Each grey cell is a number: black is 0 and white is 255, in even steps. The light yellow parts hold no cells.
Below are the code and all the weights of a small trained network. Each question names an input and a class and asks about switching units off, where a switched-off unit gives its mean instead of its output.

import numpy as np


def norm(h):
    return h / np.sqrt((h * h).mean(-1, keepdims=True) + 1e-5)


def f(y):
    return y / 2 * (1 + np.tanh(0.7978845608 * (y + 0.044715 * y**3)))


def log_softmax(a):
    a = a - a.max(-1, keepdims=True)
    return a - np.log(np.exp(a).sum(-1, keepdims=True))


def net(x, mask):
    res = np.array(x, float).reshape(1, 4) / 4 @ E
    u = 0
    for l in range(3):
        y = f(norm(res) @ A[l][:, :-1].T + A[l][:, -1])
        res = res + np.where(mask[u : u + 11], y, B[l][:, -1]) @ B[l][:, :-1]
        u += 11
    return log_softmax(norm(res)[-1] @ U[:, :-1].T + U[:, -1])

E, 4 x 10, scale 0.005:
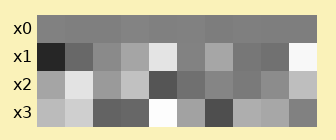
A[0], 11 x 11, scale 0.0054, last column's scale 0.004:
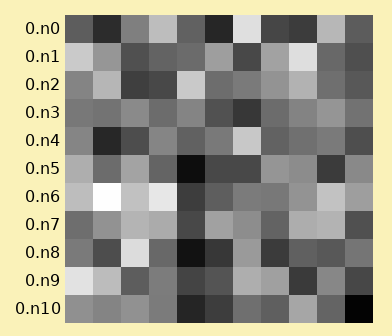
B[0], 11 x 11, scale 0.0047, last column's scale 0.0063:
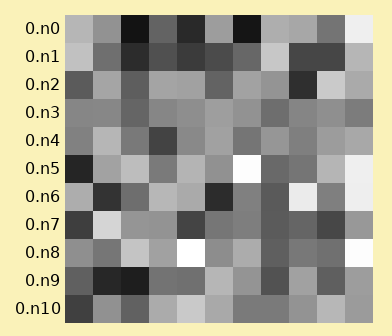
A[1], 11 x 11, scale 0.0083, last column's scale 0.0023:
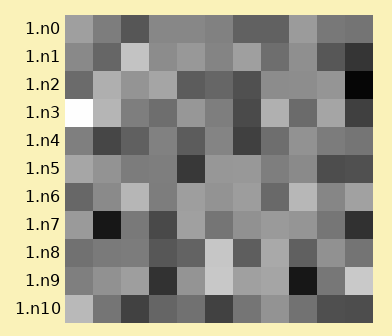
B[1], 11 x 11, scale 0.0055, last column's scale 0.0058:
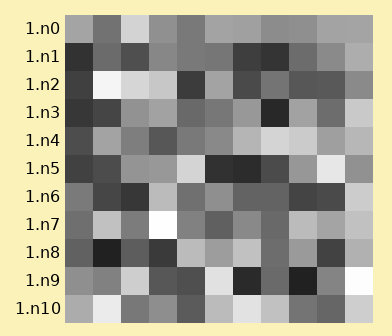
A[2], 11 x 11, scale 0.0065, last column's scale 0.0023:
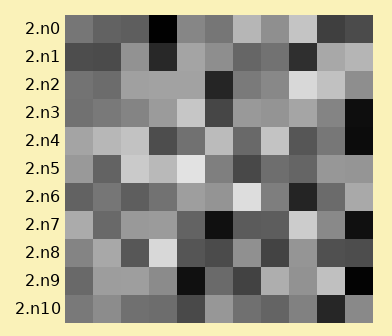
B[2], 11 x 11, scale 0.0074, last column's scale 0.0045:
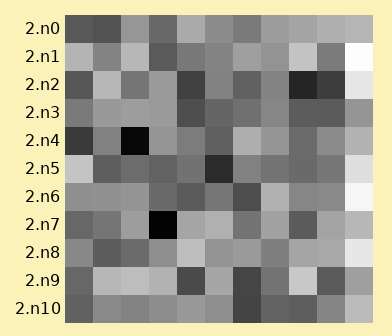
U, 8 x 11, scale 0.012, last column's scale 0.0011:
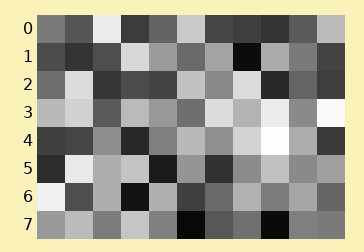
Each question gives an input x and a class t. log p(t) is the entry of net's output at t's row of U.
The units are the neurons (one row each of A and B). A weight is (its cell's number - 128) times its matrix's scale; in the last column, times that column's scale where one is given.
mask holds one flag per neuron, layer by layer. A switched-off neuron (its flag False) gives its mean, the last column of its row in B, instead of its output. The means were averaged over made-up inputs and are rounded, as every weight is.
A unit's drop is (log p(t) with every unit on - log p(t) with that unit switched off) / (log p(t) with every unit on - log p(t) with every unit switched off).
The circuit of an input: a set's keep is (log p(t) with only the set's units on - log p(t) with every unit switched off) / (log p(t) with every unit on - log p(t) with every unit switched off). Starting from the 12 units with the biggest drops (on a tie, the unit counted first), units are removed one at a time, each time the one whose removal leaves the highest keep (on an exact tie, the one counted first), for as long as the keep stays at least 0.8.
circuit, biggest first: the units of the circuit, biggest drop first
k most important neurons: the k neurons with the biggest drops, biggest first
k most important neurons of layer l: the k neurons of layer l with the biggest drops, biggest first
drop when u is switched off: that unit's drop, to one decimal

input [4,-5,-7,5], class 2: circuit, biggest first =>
[1.n10]
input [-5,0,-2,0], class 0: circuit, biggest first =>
[0.n6 1.n9]
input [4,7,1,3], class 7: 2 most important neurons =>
[1.n9 0.n5]
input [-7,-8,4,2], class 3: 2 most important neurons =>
[1.n10 0.n1]
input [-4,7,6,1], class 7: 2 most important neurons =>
[0.n6 2.n5]
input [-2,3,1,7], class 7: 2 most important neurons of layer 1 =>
[1.n9 1.n3]
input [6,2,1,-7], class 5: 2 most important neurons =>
[0.n0 0.n7]
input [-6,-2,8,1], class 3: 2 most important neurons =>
[0.n6 0.n8]
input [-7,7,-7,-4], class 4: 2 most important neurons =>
[0.n6 1.n8]
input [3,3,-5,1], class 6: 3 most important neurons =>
[0.n6 0.n0 1.n9]
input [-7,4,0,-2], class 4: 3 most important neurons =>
[1.n8 0.n6 1.n7]
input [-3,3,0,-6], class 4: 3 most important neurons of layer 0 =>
[0.n0 0.n6 0.n4]
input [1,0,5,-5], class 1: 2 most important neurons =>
[0.n8 2.n8]
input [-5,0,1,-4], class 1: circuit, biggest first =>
[1.n9]
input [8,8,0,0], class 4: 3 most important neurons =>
[0.n6 0.n8 1.n7]
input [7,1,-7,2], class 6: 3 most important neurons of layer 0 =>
[0.n6 0.n1 0.n0]
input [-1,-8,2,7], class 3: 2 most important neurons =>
[1.n10 1.n3]
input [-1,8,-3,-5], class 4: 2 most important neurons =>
[0.n6 0.n0]
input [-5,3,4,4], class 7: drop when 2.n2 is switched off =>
0.2
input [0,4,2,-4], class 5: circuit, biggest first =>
[0.n0]
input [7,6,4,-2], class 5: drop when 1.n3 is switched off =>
0.0
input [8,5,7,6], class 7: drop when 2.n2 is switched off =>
0.1
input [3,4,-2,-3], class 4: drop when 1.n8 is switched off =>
0.1
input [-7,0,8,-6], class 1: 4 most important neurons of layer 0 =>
[0.n8 0.n6 0.n1 0.n9]
